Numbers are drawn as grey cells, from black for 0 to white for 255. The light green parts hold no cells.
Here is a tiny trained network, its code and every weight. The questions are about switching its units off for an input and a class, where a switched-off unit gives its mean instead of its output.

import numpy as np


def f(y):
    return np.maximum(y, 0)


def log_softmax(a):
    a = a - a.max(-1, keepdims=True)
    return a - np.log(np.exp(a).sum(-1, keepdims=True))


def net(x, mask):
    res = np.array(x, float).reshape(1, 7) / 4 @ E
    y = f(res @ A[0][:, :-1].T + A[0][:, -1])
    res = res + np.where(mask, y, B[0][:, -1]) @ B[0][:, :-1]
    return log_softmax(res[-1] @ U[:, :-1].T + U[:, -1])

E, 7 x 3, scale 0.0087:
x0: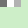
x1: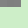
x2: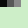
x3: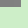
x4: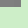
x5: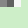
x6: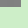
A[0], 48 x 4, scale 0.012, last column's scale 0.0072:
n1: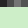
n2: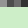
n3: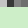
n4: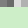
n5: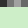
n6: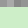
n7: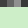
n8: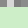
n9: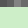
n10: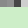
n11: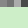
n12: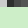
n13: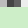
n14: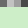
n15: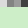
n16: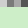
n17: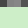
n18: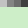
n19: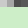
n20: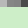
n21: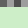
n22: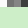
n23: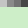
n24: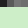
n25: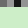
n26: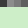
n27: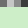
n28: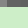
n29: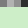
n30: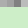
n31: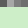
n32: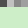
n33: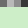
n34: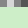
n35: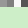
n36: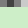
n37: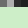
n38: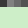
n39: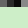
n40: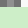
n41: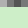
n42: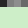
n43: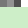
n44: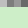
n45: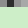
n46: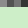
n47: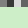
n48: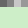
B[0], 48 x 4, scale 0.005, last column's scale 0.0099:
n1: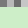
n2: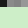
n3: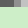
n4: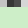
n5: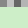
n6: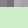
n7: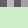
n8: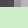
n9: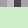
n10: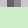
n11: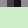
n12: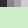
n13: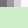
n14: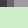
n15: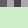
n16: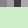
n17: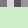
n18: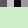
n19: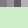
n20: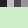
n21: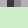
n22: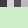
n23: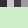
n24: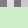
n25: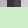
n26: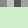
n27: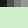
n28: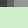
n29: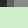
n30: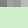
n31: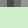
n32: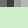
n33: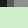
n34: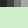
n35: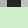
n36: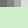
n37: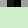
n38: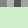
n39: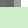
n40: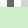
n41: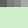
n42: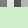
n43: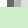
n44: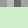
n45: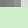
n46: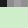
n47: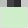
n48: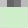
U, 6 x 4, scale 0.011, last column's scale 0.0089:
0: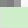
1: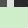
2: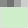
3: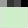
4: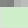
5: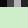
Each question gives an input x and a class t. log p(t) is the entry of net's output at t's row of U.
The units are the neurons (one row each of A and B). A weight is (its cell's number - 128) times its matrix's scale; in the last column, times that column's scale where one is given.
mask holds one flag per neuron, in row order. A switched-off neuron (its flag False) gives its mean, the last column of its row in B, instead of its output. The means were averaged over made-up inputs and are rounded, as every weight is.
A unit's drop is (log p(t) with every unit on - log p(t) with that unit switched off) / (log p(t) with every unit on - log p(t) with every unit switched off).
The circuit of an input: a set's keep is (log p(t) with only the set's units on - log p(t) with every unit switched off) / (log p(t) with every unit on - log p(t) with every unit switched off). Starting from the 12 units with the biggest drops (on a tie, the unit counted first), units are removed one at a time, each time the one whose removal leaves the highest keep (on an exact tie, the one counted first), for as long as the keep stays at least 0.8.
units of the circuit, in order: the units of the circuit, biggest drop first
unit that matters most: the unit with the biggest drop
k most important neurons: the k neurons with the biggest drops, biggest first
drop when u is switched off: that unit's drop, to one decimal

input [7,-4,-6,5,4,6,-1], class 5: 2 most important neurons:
n34, n8
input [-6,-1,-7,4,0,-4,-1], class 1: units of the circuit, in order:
n22, n18
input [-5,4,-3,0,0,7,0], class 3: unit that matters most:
n47
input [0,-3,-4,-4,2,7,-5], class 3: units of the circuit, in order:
n35, n4, n47
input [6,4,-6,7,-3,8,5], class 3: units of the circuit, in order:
n35, n4, n13
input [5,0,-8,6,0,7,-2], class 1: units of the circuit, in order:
n22, n15, n16
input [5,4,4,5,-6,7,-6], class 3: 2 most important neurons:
n35, n4
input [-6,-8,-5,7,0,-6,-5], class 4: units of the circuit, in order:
n13, n12
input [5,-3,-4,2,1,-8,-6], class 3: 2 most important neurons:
n37, n25
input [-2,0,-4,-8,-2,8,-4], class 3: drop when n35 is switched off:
0.3
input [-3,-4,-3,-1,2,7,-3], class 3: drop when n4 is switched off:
0.2
